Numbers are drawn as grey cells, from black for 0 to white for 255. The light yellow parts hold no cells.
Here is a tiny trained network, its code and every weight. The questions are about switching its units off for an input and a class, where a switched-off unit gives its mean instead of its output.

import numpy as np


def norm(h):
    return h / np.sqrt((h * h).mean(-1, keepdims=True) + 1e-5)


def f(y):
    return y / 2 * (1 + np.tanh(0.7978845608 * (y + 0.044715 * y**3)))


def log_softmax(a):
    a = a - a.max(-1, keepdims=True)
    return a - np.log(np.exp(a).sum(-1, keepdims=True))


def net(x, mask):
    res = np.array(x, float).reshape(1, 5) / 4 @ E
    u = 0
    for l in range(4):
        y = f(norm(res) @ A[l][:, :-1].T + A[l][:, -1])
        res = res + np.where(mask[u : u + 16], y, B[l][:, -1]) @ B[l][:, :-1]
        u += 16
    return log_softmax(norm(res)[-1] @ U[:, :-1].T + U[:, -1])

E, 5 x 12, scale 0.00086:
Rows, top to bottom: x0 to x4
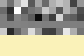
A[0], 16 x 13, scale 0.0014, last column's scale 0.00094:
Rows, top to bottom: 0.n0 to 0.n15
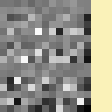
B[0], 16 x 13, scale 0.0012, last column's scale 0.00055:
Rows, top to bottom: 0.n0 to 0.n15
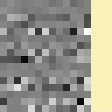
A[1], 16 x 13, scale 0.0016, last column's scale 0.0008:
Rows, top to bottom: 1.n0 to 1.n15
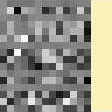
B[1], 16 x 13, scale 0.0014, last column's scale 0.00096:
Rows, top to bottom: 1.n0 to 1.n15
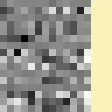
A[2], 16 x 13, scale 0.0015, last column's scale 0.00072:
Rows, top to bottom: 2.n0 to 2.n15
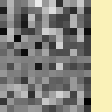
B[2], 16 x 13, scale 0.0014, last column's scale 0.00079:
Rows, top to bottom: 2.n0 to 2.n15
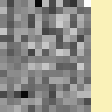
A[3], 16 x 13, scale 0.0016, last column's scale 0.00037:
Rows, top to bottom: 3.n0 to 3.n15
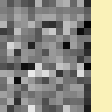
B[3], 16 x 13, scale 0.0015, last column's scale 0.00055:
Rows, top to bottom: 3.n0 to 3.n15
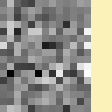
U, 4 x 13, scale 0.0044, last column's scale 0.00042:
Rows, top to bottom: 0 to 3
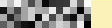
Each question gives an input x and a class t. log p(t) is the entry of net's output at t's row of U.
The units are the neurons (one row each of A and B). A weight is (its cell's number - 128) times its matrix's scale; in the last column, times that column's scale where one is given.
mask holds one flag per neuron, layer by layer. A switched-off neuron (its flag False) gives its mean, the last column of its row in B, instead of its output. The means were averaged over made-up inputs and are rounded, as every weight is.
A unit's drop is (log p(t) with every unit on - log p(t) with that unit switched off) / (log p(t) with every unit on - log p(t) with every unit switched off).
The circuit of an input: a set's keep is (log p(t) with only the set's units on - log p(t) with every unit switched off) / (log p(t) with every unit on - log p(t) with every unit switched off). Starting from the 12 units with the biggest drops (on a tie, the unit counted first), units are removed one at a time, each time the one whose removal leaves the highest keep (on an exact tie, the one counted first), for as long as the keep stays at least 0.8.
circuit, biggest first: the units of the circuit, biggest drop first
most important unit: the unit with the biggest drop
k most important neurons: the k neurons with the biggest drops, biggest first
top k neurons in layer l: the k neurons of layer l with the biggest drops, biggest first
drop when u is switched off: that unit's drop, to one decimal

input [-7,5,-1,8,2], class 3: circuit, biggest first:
1.n13, 3.n9, 2.n7
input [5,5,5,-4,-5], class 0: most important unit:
1.n13
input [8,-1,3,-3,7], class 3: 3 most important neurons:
2.n13, 1.n5, 1.n8
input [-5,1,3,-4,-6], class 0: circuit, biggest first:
1.n8, 3.n6
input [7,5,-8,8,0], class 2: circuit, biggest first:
3.n10, 0.n4, 2.n0
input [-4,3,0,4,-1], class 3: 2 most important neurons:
1.n13, 0.n14
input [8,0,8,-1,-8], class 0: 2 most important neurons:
1.n13, 0.n4
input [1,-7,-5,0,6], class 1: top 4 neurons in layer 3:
3.n11, 3.n6, 3.n14, 3.n7
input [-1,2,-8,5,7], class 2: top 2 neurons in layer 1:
1.n8, 1.n15
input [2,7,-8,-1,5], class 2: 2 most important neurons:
3.n10, 1.n1
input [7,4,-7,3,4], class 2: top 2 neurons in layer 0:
0.n4, 0.n7
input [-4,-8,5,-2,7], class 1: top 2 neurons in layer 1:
1.n1, 1.n8
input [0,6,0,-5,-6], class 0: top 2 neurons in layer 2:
2.n5, 2.n12
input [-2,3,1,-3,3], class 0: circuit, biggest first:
1.n14
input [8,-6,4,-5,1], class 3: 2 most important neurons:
2.n13, 1.n5
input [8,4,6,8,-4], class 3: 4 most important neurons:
2.n13, 0.n4, 1.n5, 2.n0
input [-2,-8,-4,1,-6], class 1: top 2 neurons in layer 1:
1.n1, 1.n14
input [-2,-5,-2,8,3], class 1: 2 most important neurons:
1.n1, 1.n8
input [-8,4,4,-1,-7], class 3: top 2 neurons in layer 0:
0.n12, 0.n2
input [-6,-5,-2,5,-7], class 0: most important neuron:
1.n5
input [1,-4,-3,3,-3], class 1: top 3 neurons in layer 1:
1.n1, 1.n14, 1.n9
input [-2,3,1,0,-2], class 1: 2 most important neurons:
1.n7, 1.n14
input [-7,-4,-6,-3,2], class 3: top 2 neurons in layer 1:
1.n13, 1.n9
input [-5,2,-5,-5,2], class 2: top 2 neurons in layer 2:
2.n0, 2.n13
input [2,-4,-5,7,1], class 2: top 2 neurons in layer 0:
0.n4, 0.n11
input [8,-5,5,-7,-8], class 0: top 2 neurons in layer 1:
1.n13, 1.n8
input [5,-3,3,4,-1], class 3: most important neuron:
1.n7
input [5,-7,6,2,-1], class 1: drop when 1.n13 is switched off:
0.1
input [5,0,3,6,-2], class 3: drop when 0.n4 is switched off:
0.1
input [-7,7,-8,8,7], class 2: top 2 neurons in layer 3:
3.n10, 3.n6
